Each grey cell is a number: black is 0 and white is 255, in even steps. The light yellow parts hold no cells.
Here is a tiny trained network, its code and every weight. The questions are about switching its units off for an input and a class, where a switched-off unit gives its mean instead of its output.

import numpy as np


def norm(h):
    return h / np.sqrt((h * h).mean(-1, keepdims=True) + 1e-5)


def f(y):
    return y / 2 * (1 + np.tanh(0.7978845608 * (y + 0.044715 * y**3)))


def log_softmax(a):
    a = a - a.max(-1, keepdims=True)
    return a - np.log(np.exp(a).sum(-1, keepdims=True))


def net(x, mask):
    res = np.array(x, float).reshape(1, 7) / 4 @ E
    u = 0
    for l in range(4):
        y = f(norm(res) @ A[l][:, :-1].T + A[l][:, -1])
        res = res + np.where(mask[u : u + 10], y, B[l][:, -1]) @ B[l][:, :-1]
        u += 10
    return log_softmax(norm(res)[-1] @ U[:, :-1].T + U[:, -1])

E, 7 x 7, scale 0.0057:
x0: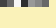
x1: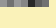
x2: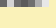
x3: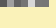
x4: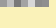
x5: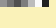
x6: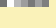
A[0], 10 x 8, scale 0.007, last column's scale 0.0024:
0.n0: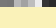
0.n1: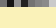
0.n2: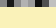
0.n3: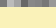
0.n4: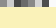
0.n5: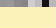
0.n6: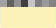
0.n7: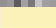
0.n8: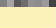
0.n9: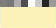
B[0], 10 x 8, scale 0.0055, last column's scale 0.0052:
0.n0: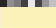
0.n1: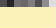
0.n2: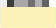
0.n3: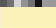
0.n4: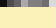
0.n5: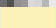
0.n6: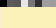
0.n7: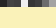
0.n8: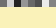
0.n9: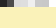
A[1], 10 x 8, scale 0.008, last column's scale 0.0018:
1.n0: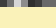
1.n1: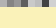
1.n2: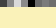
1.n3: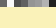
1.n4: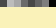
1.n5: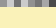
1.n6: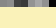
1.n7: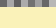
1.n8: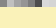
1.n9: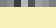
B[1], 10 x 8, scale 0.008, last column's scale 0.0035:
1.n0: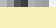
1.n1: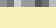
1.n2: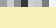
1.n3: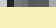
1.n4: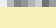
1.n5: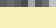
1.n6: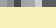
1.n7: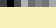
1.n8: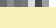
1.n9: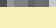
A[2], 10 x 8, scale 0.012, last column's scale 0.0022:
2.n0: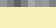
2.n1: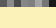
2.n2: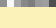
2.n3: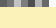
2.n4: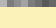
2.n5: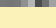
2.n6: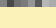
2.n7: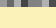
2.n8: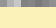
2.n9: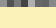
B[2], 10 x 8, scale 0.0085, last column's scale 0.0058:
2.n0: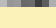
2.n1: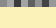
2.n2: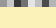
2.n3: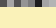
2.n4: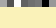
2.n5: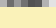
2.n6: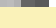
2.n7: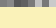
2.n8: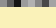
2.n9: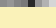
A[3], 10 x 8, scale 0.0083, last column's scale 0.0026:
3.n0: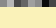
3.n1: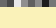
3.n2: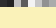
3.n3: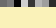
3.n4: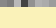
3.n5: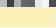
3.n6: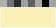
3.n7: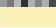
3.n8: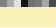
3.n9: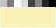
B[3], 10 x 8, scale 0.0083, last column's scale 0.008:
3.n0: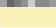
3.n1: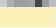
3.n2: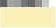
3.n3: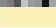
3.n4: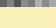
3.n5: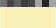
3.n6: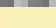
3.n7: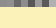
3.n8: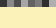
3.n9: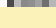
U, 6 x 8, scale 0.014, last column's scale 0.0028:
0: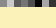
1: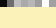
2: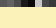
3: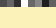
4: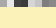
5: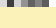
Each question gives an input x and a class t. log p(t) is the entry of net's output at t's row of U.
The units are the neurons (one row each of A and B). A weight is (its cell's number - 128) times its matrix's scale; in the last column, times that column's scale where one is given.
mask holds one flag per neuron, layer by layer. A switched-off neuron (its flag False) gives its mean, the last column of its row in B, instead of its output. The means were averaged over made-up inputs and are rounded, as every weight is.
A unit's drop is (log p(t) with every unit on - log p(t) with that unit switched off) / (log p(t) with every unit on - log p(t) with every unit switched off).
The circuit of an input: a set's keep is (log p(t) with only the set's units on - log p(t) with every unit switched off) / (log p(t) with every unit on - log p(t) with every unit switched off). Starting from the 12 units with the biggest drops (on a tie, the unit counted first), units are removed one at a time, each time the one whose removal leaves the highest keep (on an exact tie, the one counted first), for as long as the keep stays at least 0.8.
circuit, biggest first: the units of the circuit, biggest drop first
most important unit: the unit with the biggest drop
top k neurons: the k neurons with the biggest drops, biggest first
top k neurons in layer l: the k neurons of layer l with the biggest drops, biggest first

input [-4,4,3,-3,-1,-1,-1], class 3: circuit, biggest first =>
(3.n3)
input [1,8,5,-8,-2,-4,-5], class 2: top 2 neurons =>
(0.n1 3.n5)
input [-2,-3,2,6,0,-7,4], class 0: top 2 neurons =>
(1.n3 1.n5)
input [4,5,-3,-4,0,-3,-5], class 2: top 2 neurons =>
(1.n0 0.n1)
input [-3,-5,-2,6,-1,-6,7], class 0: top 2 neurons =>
(1.n3 1.n5)
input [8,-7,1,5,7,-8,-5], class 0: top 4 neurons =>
(2.n6 0.n5 2.n5 0.n4)
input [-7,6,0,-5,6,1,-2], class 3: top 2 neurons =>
(1.n9 0.n7)
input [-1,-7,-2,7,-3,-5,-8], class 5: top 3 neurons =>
(0.n2 2.n6 1.n2)
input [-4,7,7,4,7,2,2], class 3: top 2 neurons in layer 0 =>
(0.n4 0.n7)
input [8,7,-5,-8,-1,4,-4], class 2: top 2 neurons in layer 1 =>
(1.n0 1.n2)
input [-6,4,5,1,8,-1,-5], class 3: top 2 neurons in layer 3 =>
(3.n3 3.n2)
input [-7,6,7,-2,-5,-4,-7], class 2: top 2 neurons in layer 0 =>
(0.n6 0.n0)
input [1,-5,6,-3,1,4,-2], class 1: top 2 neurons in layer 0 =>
(0.n9 0.n0)
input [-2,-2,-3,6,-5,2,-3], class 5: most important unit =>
0.n2
